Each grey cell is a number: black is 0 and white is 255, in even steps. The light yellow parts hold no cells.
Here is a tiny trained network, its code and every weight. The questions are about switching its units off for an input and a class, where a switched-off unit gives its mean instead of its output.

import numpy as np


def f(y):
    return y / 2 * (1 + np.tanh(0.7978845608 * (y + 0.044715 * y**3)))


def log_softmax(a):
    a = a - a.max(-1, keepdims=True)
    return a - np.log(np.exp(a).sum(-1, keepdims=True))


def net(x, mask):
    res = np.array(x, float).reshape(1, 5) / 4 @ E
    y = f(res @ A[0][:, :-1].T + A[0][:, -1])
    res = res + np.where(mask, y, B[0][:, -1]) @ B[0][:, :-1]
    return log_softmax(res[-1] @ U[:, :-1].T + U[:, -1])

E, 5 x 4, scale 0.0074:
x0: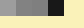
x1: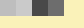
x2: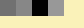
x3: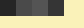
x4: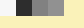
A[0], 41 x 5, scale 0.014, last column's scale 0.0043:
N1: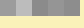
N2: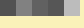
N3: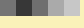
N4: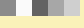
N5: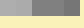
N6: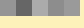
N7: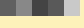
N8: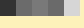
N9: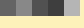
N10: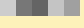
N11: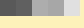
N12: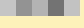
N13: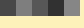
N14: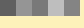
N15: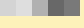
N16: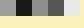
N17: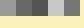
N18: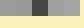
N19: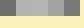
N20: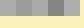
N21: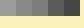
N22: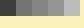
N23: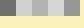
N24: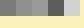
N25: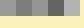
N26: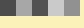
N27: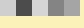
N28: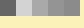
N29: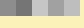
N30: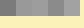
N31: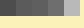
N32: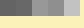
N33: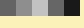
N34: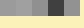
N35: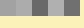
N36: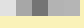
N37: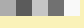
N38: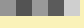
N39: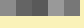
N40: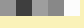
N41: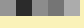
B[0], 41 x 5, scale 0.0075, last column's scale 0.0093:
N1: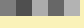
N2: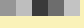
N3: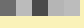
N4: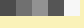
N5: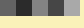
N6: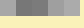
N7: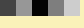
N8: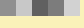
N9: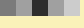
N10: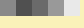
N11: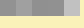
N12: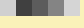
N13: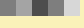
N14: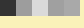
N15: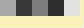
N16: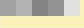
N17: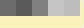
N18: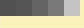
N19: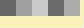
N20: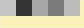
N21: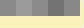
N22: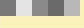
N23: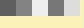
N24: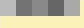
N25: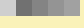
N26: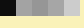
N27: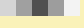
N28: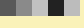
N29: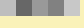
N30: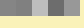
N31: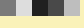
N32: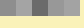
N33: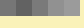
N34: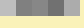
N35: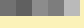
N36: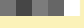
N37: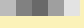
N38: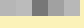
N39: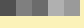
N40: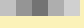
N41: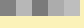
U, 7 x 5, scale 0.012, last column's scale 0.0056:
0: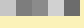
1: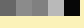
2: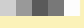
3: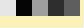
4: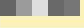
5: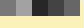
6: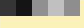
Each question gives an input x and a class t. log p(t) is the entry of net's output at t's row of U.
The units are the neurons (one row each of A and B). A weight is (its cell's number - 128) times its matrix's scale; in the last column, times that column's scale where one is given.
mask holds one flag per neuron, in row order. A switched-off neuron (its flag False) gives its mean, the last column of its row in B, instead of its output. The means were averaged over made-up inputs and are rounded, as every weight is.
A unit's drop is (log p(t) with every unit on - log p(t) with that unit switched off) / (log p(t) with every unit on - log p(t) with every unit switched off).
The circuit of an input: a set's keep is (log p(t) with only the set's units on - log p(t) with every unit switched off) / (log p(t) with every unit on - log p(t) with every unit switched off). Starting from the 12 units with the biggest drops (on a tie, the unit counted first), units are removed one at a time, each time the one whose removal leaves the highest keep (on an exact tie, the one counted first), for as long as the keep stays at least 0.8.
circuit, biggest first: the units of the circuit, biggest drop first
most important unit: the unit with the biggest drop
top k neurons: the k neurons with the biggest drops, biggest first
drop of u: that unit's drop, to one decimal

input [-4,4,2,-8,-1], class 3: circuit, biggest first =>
N15, N36
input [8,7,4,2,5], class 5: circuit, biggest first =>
N7, N27
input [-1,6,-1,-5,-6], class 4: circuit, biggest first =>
N23, N28
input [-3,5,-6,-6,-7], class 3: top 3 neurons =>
N15, N20, N12
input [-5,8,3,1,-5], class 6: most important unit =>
N26
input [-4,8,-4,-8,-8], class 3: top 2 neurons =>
N15, N20
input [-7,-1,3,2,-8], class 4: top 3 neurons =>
N14, N23, N26
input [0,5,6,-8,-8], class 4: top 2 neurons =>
N28, N23
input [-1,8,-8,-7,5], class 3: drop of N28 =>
0.0
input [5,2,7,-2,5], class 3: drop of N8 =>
0.1
